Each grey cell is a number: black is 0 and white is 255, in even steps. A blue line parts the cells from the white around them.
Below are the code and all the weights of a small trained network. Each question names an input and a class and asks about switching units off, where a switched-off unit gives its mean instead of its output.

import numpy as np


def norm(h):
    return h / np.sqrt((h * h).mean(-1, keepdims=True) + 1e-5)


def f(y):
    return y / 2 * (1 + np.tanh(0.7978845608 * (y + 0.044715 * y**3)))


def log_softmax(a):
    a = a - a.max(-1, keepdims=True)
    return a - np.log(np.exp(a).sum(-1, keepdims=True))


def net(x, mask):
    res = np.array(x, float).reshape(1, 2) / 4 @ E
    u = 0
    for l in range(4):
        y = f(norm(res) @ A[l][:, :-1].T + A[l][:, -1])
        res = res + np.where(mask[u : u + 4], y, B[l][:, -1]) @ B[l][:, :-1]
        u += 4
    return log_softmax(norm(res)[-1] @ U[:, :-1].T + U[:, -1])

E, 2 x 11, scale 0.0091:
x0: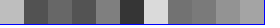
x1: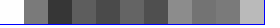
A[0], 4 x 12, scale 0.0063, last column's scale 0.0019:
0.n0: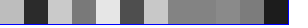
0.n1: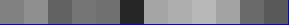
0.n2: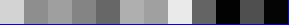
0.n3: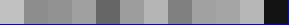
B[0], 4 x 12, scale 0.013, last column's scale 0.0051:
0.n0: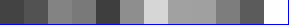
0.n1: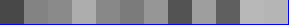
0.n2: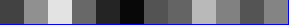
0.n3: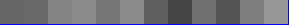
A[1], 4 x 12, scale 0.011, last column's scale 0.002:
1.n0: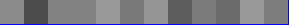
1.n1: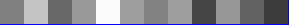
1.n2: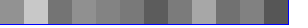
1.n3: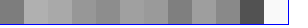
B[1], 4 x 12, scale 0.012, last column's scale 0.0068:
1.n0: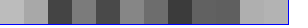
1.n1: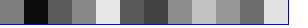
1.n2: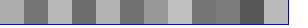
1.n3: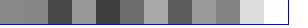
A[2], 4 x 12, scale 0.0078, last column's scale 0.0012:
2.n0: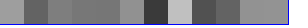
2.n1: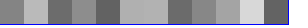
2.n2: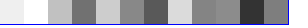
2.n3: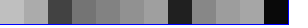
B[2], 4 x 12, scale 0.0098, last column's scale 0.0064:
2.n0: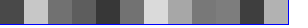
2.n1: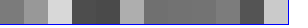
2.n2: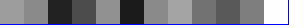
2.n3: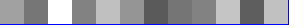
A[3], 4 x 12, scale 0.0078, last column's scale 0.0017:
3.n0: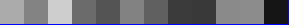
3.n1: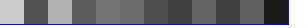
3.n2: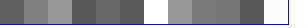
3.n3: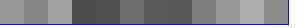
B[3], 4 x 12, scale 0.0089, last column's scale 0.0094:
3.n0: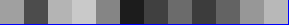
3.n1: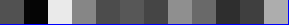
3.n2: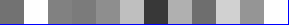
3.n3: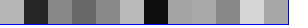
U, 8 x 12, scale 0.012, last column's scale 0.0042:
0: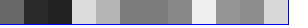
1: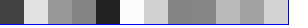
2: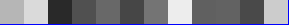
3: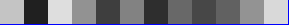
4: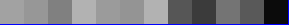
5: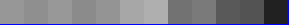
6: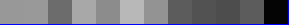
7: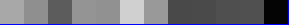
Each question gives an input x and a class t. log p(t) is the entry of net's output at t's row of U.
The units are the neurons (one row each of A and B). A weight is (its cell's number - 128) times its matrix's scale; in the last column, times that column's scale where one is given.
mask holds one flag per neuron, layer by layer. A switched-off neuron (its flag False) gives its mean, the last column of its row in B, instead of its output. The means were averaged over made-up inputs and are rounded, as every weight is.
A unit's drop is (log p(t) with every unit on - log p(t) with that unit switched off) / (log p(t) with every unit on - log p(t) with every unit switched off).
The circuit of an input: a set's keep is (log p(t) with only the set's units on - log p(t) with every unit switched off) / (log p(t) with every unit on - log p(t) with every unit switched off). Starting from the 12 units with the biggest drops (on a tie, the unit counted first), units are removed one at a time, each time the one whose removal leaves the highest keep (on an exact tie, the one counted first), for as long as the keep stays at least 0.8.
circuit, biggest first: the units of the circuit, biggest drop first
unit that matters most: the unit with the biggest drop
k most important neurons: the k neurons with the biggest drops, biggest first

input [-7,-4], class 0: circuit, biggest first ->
1.n1, 0.n0
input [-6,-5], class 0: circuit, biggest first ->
1.n1, 0.n0
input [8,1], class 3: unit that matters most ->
1.n0
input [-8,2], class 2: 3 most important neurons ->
0.n0, 1.n2, 2.n2
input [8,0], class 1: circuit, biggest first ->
0.n0, 3.n2
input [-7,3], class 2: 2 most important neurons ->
0.n0, 2.n2
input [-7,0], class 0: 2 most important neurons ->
0.n0, 1.n3
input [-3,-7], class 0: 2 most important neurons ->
1.n1, 0.n0
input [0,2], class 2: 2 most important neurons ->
1.n3, 0.n0
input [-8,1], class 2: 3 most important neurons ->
0.n0, 1.n2, 0.n2
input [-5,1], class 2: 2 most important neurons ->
1.n2, 0.n0
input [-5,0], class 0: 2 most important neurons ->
0.n0, 1.n3
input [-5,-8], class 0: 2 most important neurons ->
1.n1, 0.n0
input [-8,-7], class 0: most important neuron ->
1.n1
